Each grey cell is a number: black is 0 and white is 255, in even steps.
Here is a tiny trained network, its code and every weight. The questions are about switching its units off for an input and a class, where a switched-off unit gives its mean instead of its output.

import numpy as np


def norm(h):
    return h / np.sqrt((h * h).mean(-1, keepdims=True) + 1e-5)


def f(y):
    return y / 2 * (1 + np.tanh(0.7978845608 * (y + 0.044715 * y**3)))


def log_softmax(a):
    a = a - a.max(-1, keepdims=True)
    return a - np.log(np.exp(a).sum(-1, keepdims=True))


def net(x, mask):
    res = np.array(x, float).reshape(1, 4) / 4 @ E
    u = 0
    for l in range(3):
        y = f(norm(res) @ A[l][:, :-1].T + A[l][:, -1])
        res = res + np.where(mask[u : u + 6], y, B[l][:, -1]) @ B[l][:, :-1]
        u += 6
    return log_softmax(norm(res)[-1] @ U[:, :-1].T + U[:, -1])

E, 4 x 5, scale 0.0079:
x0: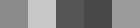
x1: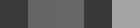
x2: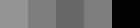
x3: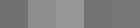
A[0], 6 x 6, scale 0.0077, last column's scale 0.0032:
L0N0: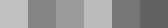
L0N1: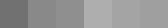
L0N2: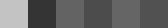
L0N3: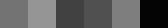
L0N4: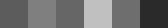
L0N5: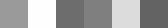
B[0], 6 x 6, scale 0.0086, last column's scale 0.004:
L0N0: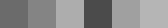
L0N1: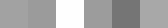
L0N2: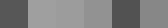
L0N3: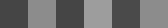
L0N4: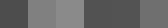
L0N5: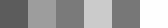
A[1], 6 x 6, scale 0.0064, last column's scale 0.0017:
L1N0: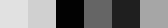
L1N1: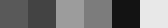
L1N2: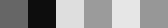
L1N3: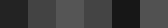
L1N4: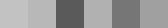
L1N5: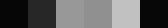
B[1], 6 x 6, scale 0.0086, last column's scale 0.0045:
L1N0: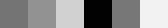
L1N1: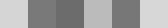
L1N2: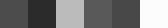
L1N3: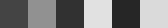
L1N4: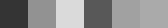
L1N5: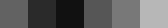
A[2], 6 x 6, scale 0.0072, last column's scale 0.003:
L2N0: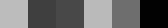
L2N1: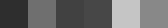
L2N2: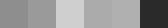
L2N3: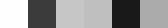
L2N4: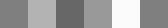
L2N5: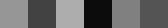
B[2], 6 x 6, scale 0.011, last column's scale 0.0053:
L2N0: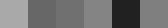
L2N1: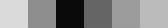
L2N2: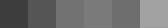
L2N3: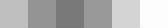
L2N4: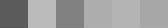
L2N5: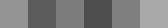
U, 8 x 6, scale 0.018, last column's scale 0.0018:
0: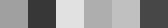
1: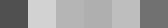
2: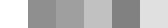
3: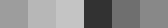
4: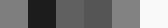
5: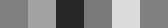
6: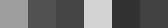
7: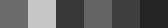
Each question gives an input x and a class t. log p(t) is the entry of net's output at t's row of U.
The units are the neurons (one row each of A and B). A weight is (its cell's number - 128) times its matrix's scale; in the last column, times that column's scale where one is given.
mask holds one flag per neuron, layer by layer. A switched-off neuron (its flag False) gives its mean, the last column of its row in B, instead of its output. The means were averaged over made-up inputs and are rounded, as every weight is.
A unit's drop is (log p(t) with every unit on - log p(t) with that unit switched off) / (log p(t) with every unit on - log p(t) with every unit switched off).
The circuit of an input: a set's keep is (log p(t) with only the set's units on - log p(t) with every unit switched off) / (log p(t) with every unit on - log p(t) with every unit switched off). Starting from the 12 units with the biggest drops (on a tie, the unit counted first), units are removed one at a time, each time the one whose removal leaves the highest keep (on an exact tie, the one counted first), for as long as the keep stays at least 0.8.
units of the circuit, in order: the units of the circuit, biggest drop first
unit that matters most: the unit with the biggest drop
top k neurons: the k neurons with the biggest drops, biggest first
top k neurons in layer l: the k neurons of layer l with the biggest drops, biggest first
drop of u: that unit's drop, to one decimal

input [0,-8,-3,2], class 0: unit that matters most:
L0N0
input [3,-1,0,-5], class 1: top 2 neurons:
[L0N5 L1N5]
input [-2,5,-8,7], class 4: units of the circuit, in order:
[L1N2 L1N5]
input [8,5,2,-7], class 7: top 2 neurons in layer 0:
[L0N3 L0N0]
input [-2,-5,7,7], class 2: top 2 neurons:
[L2N3 L1N1]
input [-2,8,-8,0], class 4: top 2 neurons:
[L1N2 L2N3]
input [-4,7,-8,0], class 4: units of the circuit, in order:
[L1N2 L1N5]
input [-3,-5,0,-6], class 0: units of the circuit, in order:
[L0N0 L2N1]
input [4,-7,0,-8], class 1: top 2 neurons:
[L1N2 L0N5]
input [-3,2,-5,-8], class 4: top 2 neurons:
[L1N5 L1N2]
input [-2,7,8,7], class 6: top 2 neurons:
[L1N1 L1N3]
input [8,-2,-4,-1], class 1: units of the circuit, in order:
[L0N5 L1N5]
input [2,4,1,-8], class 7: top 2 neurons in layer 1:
[L1N3 L1N0]
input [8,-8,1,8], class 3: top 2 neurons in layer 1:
[L1N0 L1N3]
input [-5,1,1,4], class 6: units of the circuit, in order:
[L1N0]
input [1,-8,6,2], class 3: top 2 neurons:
[L1N0 L1N4]
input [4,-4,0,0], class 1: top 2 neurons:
[L0N5 L1N2]
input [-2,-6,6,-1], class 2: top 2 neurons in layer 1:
[L1N1 L1N2]
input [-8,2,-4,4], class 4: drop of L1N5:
0.5
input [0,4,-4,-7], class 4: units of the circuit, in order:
[L1N2]
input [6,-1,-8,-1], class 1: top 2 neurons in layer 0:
[L0N5 L0N1]
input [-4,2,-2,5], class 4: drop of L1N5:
0.4
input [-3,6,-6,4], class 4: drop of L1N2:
0.4
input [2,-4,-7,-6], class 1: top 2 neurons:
[L0N5 L2N4]
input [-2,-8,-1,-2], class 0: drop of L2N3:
-0.1
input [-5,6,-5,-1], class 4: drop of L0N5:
0.0
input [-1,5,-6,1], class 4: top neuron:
[L1N2]
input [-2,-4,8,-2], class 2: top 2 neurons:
[L2N3 L1N1]
